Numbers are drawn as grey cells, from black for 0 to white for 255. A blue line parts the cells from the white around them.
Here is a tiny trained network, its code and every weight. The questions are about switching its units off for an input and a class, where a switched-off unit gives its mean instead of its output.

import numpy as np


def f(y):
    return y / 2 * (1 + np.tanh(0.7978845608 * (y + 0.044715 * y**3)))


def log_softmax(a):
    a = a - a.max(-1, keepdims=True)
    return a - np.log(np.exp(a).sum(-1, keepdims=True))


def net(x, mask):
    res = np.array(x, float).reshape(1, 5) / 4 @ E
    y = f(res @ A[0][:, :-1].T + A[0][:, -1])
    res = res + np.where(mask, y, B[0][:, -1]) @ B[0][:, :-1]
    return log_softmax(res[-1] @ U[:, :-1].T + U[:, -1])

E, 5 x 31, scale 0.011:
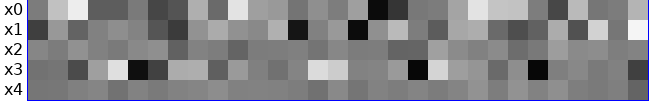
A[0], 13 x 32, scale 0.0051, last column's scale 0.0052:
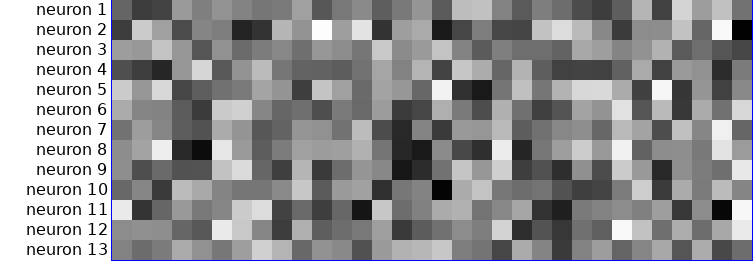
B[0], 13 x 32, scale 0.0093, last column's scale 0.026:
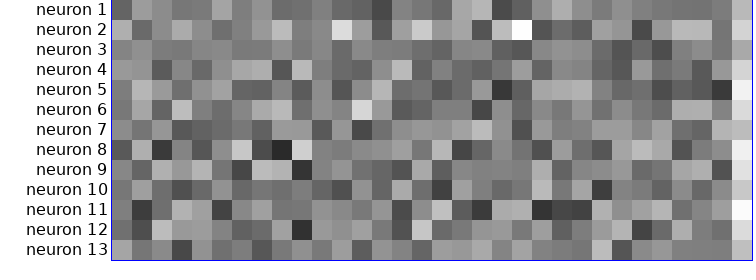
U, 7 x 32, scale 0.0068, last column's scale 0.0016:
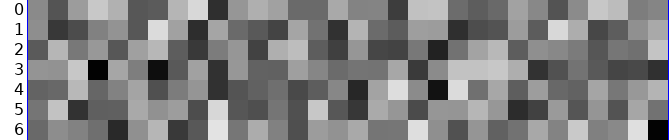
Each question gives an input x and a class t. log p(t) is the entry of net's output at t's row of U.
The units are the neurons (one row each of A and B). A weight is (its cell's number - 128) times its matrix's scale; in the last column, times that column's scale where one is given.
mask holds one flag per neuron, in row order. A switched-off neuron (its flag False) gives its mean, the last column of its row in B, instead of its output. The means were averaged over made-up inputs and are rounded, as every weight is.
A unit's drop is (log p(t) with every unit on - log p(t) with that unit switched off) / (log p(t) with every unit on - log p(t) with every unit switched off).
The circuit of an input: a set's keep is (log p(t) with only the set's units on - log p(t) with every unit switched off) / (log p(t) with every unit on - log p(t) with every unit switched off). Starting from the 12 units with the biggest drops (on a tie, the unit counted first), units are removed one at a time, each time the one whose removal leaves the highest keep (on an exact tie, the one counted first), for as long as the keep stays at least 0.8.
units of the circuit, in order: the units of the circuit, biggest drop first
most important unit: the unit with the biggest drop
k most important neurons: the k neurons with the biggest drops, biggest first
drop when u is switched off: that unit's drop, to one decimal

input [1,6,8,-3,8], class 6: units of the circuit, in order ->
(neuron 8)
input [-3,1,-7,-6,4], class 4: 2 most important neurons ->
(neuron 2; neuron 11)
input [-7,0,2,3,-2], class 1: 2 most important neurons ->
(neuron 11; neuron 5)
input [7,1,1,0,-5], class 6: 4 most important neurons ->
(neuron 2; neuron 8; neuron 9; neuron 12)
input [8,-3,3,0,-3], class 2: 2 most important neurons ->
(neuron 8; neuron 9)
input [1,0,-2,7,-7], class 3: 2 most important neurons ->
(neuron 11; neuron 8)
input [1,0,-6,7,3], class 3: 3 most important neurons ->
(neuron 11; neuron 8; neuron 6)
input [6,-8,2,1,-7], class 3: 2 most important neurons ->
(neuron 5; neuron 13)
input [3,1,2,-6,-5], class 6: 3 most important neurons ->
(neuron 8; neuron 7; neuron 5)
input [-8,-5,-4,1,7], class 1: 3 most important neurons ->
(neuron 4; neuron 2; neuron 11)
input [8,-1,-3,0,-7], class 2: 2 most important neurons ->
(neuron 8; neuron 5)
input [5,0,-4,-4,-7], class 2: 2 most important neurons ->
(neuron 5; neuron 8)
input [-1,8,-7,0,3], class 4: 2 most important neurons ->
(neuron 8; neuron 10)
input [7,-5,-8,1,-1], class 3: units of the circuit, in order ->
(neuron 5)
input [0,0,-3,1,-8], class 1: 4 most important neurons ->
(neuron 5; neuron 9; neuron 12; neuron 2)
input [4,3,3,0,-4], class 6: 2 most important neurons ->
(neuron 9; neuron 12)
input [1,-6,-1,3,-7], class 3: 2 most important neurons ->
(neuron 5; neuron 8)
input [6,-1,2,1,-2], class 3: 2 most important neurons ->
(neuron 5; neuron 11)
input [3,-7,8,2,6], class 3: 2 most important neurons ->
(neuron 5; neuron 8)
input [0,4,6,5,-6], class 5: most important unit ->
neuron 11
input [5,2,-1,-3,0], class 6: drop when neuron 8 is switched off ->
0.1
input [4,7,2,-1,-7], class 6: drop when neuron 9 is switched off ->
0.0
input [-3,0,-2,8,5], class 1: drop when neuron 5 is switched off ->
0.1
